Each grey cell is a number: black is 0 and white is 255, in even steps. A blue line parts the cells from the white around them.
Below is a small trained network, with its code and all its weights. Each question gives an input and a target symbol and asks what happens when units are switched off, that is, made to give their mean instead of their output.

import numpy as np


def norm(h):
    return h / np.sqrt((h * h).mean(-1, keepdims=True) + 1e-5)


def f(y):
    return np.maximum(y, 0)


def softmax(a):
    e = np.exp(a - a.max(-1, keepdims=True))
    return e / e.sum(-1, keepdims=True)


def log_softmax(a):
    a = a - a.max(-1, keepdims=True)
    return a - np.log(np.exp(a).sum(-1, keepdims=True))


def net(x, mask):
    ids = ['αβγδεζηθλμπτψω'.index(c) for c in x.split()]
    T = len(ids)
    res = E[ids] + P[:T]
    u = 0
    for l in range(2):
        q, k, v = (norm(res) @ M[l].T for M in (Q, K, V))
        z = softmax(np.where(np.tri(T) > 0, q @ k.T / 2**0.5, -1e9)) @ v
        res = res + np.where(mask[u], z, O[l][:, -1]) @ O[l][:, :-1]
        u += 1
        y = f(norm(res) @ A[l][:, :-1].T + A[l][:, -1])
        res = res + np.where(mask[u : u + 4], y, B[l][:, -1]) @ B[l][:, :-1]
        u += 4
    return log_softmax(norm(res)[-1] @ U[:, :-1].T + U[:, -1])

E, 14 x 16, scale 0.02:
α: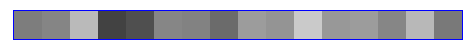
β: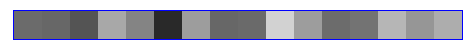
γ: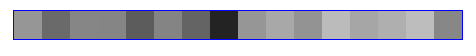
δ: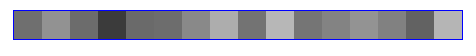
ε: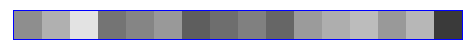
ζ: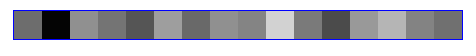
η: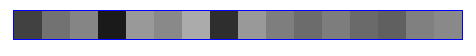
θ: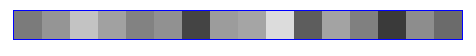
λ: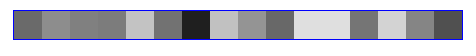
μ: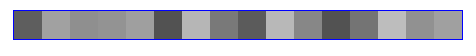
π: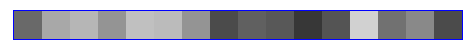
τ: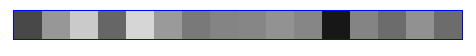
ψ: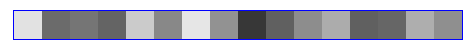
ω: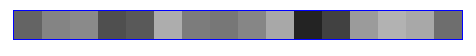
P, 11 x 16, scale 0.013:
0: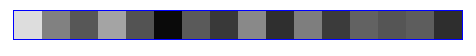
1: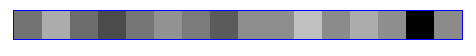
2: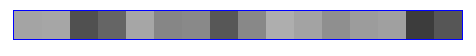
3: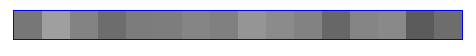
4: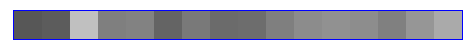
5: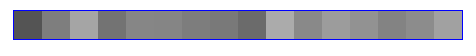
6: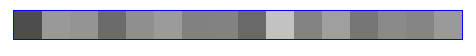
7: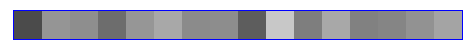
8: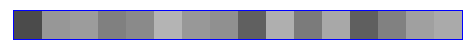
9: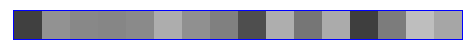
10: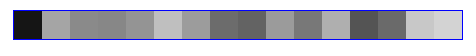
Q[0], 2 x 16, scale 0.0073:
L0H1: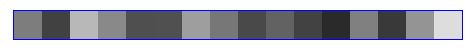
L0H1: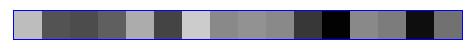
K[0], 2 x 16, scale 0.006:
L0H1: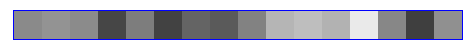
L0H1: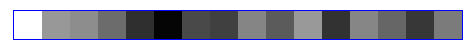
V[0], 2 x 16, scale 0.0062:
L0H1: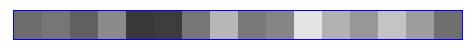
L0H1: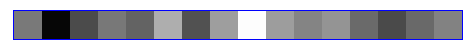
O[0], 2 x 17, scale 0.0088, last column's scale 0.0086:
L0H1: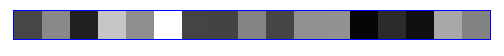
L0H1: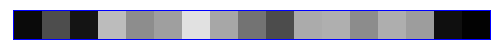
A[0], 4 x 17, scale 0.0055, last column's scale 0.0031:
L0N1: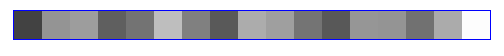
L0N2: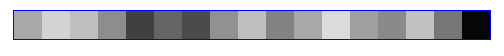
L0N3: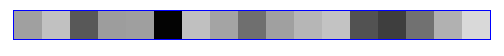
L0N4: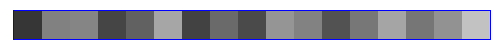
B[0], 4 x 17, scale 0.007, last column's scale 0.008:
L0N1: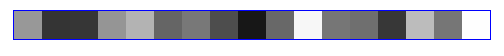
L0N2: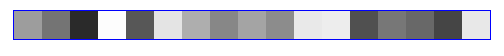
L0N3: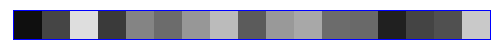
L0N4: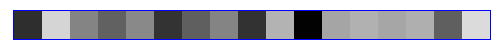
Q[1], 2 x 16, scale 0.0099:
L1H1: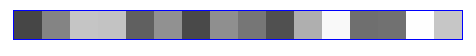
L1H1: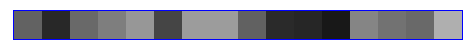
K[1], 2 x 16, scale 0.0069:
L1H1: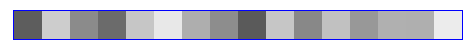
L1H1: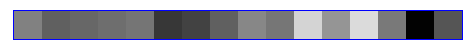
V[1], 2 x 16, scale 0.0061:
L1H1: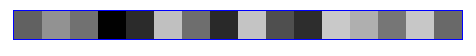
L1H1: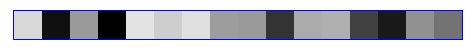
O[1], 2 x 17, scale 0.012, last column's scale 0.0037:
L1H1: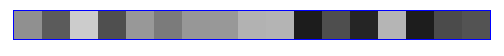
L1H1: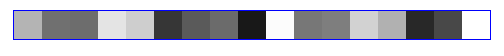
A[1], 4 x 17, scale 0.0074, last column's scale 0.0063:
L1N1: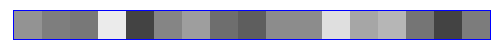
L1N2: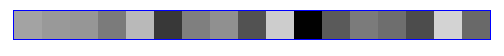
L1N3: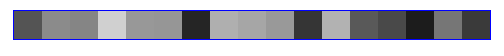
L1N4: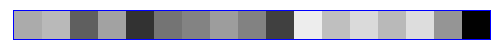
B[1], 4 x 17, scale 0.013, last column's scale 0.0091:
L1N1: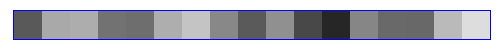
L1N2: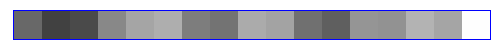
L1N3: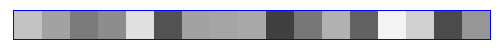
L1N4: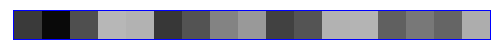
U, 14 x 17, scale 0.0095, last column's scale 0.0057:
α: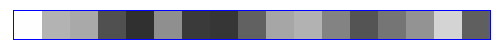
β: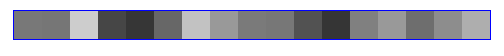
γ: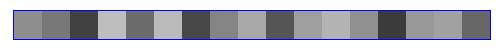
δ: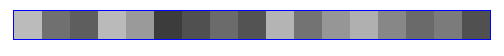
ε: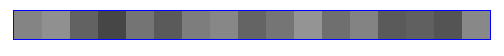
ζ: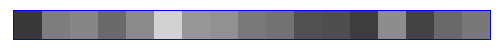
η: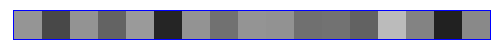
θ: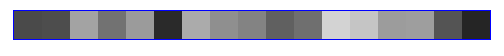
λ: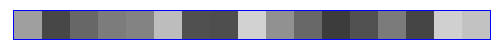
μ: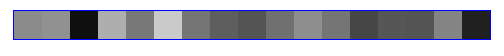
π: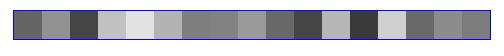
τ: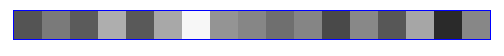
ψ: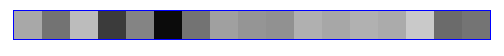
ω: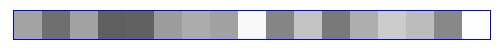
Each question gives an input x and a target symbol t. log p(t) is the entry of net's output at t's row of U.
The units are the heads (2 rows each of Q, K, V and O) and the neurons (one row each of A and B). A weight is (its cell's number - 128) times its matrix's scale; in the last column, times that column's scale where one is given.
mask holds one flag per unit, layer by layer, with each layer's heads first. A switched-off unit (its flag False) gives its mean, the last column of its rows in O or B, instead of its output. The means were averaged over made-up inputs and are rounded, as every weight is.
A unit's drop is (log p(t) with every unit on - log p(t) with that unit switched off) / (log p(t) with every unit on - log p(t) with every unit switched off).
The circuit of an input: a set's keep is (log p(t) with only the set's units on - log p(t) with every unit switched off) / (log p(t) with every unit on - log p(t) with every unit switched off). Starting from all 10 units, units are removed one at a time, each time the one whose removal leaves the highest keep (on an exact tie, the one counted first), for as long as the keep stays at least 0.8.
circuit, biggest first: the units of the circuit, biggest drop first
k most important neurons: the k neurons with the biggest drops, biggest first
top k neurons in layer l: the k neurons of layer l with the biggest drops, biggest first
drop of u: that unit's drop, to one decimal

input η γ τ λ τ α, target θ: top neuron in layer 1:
(L1N4)
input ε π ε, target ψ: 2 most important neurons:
(L1N4, L1N2)
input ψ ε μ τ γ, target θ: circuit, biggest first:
(L1N4, L0H1, L1H1)
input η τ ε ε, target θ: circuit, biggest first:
(L1N4, L0N2, L0H1)
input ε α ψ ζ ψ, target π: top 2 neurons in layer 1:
(L1N3, L1N1)
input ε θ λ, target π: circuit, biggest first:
(L0H1, L1N3)
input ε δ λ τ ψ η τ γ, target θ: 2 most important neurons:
(L0N3, L1N4)
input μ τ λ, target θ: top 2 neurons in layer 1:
(L1N4, L1N2)
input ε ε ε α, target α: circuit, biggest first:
(L0H1, L1N2)
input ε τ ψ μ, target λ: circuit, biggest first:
(L1N2, L0H1)
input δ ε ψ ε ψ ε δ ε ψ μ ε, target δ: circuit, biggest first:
(L0N1, L1H1)
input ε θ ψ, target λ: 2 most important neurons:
(L0N1, L1N2)
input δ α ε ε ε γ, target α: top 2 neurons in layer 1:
(L1N2, L1N4)
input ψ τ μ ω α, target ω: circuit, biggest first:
(L1H1)
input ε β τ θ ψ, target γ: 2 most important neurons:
(L0N2, L1N1)
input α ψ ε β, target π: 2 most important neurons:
(L1N3, L0N2)
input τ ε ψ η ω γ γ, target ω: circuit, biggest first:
(L1H1, L0H1)
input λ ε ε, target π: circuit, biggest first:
(L0H1, L1N3)
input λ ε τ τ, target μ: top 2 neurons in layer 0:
(L0N1, L0N3)
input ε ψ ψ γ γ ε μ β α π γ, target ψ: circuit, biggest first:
(L0H1)
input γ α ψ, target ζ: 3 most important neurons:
(L0N1, L0N2, L0N3)
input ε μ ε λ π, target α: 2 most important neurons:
(L1N4, L0N1)
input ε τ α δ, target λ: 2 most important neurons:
(L1N2, L0N1)
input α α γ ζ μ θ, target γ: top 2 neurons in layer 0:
(L0N4, L0N2)
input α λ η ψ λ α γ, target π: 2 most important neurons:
(L0N3, L0N4)
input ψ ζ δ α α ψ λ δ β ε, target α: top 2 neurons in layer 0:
(L0N3, L0N4)
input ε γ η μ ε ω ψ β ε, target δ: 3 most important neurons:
(L0N1, L0N2, L1N4)
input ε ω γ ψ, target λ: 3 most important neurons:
(L1N2, L0N4, L0N1)
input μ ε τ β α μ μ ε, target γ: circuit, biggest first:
(L1H1)
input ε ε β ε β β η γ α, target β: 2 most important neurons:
(L1N1, L1N2)
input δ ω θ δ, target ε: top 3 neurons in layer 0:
(L0N1, L0N3, L0N2)
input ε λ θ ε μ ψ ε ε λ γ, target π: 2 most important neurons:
(L0N3, L1N3)
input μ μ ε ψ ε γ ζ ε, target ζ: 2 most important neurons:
(L1N1, L0N3)
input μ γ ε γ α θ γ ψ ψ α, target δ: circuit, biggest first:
(L1H1)
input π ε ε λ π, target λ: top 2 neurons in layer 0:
(L0N2, L0N3)
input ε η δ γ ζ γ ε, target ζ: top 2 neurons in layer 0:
(L0N2, L0N1)
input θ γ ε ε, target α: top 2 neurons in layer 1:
(L1N2, L1N4)
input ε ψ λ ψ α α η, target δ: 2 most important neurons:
(L0N1, L1N1)
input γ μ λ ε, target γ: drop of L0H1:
0.2
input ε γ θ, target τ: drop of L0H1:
0.8
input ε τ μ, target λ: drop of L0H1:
0.1
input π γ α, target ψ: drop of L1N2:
0.2
